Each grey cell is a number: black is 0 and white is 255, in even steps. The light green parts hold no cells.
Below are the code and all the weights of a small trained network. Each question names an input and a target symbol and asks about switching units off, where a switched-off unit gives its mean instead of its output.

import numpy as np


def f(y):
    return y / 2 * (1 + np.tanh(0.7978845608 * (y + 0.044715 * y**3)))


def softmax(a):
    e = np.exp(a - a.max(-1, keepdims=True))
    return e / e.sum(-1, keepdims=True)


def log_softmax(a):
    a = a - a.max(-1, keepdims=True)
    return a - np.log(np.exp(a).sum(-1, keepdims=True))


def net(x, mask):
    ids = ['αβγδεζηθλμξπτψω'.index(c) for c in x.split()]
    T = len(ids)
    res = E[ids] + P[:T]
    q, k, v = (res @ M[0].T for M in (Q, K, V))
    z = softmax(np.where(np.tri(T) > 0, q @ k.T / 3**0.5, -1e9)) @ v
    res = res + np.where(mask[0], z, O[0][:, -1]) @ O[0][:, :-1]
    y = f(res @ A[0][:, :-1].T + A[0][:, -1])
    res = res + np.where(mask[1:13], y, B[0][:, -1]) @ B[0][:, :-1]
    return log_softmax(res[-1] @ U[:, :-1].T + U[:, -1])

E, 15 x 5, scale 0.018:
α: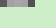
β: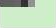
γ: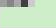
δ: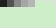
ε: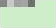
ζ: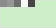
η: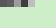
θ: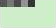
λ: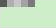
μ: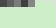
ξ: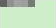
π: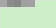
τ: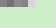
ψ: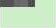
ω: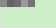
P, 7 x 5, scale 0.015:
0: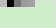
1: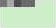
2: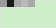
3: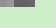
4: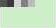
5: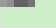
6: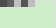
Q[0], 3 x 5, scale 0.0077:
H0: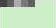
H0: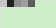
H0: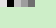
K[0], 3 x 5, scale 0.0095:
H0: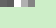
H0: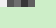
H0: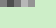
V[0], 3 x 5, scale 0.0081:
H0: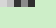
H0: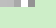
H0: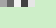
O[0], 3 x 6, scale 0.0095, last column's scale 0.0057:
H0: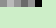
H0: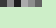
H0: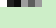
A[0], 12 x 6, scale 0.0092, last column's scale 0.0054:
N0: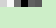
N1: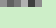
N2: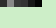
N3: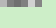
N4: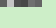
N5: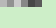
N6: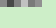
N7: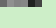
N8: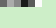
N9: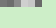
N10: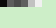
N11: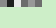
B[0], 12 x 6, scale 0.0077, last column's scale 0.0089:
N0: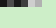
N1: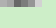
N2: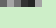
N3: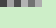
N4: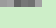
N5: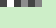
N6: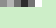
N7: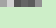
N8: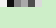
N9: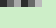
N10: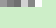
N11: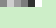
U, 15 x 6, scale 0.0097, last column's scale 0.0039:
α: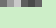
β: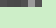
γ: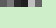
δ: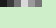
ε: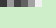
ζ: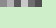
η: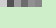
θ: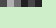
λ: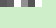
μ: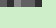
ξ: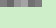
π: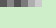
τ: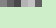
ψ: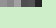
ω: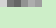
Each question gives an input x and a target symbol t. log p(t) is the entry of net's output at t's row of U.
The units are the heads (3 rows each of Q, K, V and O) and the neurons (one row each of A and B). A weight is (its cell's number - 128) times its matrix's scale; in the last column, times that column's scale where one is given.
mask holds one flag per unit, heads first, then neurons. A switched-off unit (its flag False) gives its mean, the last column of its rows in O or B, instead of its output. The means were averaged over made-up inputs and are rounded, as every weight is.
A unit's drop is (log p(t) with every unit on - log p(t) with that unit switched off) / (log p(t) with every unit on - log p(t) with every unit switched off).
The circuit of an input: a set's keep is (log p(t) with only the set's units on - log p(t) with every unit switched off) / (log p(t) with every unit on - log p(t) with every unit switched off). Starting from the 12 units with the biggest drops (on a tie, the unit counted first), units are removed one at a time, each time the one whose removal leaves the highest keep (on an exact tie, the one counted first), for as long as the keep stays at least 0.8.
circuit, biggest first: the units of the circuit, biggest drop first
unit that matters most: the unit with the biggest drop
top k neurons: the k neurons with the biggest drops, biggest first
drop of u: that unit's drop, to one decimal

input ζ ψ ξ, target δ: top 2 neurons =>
[N10; N11]
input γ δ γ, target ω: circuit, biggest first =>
[H0]
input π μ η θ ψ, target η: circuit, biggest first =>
[H0; N1]
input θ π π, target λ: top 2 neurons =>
[N9; N0]
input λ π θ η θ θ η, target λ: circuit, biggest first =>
[N11; N6]
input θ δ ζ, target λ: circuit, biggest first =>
[H0; N9]
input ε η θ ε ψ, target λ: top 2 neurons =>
[N11; N0]
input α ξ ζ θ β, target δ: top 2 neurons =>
[N10; N6]
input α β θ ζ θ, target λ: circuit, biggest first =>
[H0; N0]
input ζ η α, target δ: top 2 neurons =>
[N11; N10]
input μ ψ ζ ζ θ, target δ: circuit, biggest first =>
[H0; N10]
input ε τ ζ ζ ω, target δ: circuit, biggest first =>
[H0; N10]
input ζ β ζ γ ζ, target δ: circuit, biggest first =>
[H0; N11]
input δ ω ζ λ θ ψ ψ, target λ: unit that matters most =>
N0
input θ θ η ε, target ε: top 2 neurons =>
[N0; N5]
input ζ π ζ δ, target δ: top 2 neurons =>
[N10; N6]
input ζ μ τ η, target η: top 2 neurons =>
[N8; N9]
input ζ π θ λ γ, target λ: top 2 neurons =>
[N11; N0]
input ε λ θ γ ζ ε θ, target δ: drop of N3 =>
-0.1
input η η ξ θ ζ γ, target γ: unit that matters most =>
N0
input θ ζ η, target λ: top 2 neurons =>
[N11; N0]
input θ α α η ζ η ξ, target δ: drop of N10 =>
0.2
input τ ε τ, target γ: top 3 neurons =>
[N6; N9; N8]
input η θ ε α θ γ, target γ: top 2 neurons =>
[N0; N10]
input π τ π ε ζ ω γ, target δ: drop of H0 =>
0.7
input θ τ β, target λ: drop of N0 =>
0.1
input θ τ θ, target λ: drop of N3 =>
0.0
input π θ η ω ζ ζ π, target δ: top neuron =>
[N6]
